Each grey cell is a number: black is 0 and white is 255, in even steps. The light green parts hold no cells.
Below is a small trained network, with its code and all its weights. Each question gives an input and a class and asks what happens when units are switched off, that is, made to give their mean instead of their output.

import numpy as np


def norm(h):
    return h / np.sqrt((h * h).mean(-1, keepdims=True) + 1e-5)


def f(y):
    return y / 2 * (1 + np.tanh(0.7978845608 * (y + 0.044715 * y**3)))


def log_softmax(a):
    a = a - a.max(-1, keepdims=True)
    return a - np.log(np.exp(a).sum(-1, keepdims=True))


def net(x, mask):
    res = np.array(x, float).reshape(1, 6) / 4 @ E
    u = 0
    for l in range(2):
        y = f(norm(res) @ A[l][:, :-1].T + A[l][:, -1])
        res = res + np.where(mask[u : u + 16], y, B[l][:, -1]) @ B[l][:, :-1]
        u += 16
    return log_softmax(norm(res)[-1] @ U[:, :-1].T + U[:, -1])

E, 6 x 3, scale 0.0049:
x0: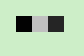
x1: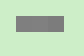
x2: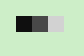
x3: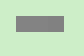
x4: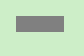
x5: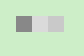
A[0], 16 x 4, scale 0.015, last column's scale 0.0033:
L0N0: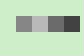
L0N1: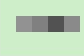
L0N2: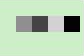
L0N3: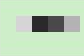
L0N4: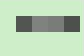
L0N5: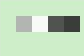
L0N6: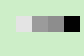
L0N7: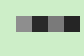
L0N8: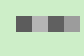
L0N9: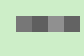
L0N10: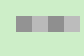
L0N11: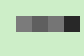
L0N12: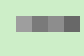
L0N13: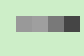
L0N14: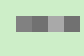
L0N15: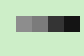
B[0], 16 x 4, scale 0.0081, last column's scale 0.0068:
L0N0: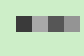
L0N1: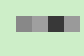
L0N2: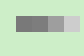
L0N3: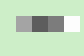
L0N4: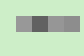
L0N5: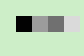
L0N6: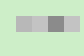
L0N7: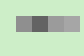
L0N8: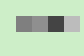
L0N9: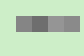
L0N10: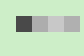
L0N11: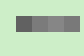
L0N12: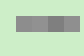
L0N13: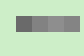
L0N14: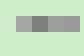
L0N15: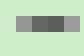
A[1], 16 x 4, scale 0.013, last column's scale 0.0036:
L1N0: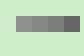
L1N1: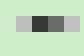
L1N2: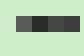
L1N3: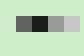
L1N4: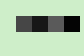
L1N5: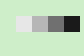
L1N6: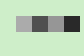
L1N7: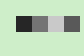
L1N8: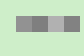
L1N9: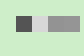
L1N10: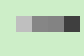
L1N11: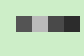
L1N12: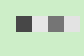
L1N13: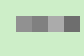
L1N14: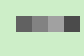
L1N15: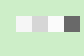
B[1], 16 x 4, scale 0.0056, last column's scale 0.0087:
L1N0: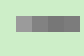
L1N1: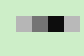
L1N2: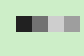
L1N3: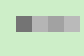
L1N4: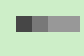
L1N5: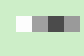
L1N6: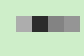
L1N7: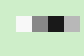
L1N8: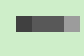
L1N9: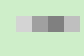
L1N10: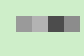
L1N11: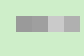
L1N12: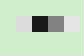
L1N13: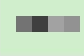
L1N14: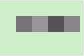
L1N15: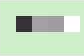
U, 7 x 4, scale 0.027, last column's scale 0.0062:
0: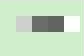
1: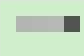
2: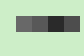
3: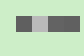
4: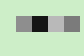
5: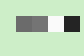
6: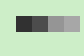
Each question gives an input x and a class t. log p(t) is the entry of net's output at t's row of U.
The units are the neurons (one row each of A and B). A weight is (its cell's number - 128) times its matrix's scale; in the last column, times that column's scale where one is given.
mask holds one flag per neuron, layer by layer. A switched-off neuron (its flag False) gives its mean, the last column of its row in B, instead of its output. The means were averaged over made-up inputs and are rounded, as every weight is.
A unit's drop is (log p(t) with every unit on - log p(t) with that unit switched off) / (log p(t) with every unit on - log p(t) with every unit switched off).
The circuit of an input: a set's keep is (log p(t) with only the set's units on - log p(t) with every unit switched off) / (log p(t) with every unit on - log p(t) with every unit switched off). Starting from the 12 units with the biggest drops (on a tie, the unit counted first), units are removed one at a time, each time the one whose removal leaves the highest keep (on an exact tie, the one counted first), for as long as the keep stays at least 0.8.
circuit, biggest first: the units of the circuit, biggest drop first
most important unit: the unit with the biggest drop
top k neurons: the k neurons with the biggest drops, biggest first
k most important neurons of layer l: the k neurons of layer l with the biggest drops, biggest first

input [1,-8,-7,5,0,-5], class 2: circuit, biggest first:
L0N5
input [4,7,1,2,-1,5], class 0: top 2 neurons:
L1N12; L1N15
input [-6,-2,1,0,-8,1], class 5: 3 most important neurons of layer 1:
L1N15; L1N7; L1N12
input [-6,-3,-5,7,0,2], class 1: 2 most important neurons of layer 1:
L1N15; L1N7
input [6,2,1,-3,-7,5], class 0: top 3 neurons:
L1N12; L1N15; L1N9
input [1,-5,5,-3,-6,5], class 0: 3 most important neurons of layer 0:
L0N3; L0N6; L0N7
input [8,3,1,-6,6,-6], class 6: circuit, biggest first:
L1N2; L1N1
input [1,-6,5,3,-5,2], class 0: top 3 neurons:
L1N7; L0N6; L0N3
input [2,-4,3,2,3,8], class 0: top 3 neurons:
L1N7; L1N12; L0N6
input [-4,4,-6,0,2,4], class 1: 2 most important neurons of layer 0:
L0N6; L0N10
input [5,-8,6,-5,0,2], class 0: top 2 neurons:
L1N7; L0N3
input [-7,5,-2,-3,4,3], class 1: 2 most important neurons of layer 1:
L1N15; L1N5
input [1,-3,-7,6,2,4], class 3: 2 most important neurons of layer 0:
L0N5; L0N0
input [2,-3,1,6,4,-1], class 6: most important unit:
L0N6
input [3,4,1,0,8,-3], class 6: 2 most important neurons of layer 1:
L1N2; L1N7
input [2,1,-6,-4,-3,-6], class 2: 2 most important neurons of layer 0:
L0N6; L0N5
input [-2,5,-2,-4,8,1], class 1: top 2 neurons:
L0N6; L1N15
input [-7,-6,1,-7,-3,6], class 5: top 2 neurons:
L1N15; L1N7
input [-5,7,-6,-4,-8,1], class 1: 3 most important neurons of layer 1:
L1N15; L1N7; L1N1
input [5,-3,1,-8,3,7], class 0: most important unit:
L1N12
